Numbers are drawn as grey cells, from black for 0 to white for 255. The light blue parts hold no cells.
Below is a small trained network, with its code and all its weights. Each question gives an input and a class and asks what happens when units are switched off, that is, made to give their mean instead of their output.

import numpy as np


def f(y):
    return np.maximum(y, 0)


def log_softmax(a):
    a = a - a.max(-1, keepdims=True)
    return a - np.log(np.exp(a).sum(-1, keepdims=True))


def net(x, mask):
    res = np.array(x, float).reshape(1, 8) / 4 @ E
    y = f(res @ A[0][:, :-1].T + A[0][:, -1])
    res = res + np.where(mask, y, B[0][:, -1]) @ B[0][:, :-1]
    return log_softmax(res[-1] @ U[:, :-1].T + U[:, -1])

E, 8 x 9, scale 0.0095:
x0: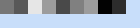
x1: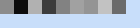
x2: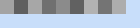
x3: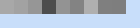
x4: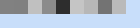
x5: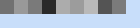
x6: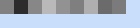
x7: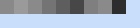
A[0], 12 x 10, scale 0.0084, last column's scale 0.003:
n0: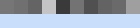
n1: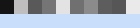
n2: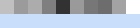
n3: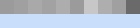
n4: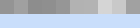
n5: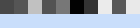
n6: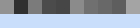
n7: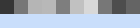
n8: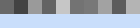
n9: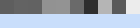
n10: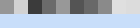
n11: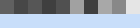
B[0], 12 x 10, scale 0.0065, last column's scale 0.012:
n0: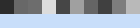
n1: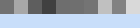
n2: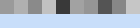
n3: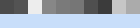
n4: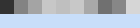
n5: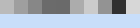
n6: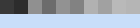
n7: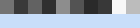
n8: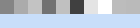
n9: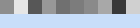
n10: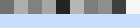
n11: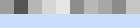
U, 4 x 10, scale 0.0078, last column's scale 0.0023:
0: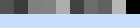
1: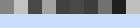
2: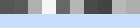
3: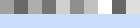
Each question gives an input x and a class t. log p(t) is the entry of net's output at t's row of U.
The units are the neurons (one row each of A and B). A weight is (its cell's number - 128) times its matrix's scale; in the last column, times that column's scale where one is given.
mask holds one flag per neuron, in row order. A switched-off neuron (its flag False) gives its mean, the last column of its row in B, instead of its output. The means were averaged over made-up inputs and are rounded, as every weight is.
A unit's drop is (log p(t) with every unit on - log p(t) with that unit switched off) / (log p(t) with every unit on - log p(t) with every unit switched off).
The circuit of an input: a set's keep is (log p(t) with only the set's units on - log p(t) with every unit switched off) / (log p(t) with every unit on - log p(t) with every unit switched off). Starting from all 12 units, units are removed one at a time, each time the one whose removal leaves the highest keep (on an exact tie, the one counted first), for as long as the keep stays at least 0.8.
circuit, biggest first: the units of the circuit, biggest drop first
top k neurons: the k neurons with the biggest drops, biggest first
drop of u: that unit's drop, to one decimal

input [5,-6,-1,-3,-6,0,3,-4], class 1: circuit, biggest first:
(n1; n4)
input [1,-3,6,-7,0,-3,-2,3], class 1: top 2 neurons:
(n4; n11)
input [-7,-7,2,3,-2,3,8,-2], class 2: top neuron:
(n3)
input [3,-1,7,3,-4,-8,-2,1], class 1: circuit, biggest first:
(n11; n4)
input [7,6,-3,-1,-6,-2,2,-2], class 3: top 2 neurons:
(n8; n5)
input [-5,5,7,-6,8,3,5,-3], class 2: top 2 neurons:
(n3; n4)
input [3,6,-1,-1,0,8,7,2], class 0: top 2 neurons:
(n7; n5)
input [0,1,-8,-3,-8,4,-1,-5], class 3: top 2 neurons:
(n8; n11)
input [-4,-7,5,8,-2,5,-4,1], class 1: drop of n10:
0.4
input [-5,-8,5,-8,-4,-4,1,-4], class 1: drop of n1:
0.0
